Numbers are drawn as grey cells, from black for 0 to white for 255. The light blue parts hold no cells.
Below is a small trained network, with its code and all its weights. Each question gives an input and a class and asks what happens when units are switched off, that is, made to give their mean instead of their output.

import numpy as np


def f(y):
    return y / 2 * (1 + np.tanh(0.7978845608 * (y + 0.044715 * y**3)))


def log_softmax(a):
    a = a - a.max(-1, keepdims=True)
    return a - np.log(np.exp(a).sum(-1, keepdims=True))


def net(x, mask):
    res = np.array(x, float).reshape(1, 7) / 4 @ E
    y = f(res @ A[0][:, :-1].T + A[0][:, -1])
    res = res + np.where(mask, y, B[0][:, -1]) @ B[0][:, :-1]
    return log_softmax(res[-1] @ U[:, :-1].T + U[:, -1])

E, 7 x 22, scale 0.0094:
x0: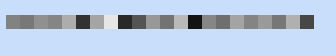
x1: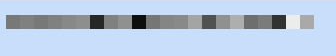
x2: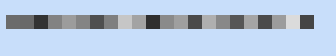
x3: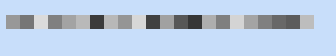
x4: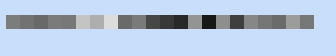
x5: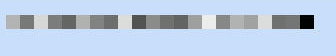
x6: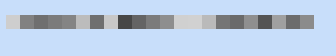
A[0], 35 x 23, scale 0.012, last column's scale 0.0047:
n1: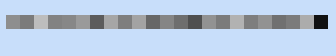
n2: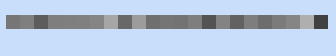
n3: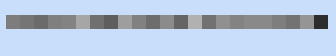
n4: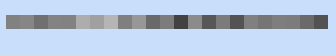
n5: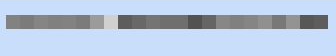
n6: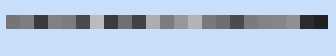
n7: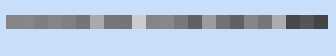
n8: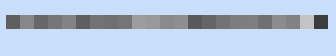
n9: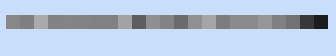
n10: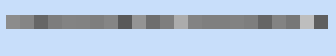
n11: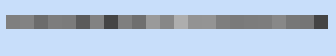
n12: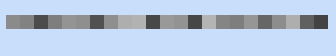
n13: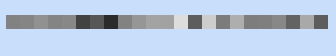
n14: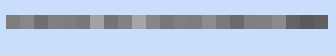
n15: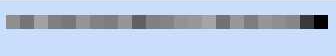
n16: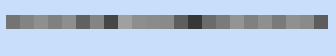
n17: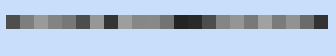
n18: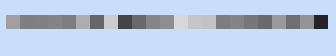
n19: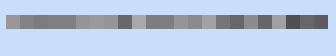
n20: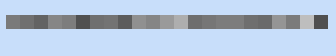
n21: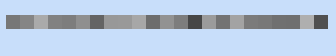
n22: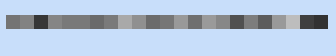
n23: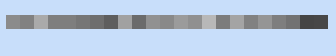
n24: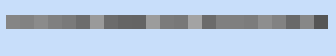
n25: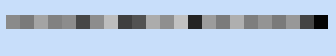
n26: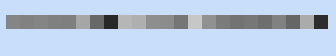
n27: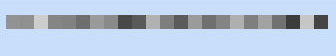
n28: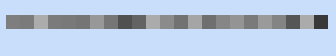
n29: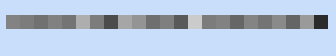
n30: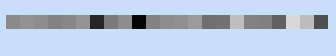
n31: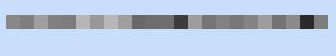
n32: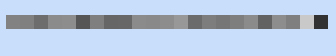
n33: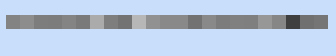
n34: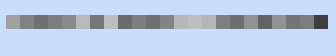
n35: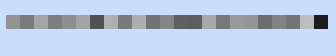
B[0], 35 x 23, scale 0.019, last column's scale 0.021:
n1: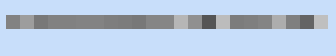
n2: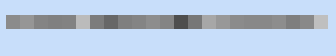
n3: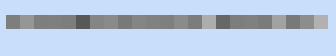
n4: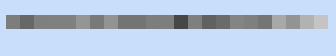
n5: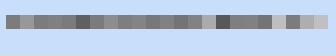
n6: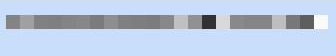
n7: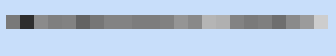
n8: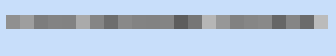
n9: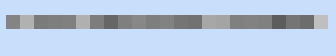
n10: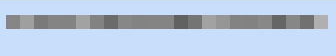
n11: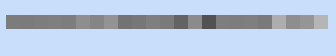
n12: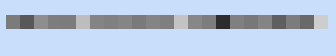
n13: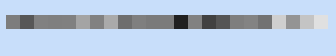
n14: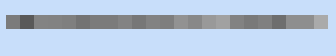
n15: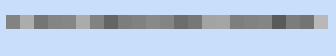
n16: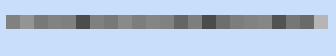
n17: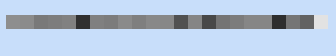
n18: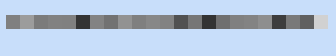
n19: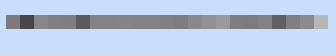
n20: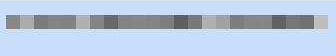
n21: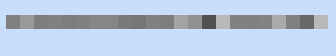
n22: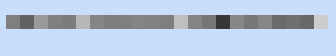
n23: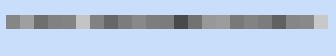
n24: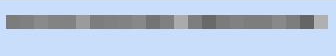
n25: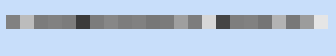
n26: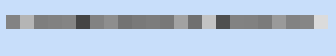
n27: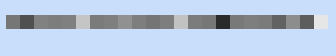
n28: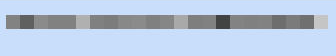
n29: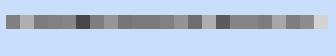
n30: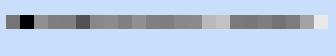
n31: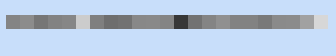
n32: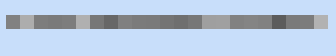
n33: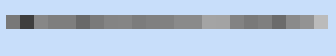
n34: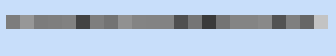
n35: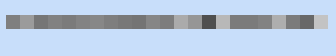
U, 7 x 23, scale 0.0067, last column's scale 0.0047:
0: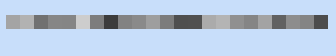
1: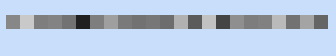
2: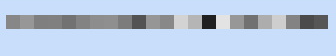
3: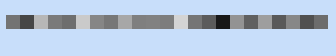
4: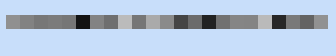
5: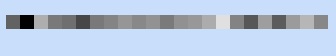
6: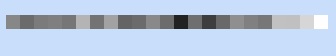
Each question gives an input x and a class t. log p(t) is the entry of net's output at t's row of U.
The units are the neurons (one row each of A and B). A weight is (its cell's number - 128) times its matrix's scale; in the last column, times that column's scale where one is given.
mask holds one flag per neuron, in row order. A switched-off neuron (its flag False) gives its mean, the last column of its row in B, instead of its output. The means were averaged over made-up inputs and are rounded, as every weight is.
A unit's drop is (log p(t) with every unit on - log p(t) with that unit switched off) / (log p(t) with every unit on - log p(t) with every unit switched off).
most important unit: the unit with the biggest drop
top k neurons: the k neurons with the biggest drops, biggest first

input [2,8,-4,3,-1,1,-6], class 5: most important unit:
n30
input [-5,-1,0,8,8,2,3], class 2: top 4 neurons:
(n35, n1, n13, n21)
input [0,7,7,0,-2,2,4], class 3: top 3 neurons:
(n12, n22, n7)
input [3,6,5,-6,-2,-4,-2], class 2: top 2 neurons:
(n6, n7)
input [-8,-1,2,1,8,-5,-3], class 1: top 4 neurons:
(n29, n13, n26, n3)
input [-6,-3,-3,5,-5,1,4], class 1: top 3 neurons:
(n26, n6, n29)
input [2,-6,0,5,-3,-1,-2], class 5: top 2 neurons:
(n7, n6)
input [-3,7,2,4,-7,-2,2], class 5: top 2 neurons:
(n30, n31)
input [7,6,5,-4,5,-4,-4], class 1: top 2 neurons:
(n5, n25)
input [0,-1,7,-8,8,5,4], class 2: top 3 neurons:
(n6, n13, n27)
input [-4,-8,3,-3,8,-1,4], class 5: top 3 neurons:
(n7, n19, n13)
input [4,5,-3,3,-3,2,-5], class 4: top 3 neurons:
(n17, n16, n7)
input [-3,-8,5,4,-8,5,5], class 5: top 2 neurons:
(n7, n19)
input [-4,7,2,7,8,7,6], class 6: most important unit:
n31
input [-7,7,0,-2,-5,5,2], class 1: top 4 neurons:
(n26, n29, n3, n7)
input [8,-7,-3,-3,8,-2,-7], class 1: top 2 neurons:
(n5, n25)
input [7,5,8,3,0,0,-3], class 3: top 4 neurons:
(n12, n22, n26, n29)
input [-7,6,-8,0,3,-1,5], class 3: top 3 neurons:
(n27, n28, n25)
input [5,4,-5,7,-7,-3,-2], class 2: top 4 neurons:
(n1, n21, n35, n31)
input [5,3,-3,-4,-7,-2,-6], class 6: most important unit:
n13
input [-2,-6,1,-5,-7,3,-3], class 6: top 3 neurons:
(n13, n30, n11)
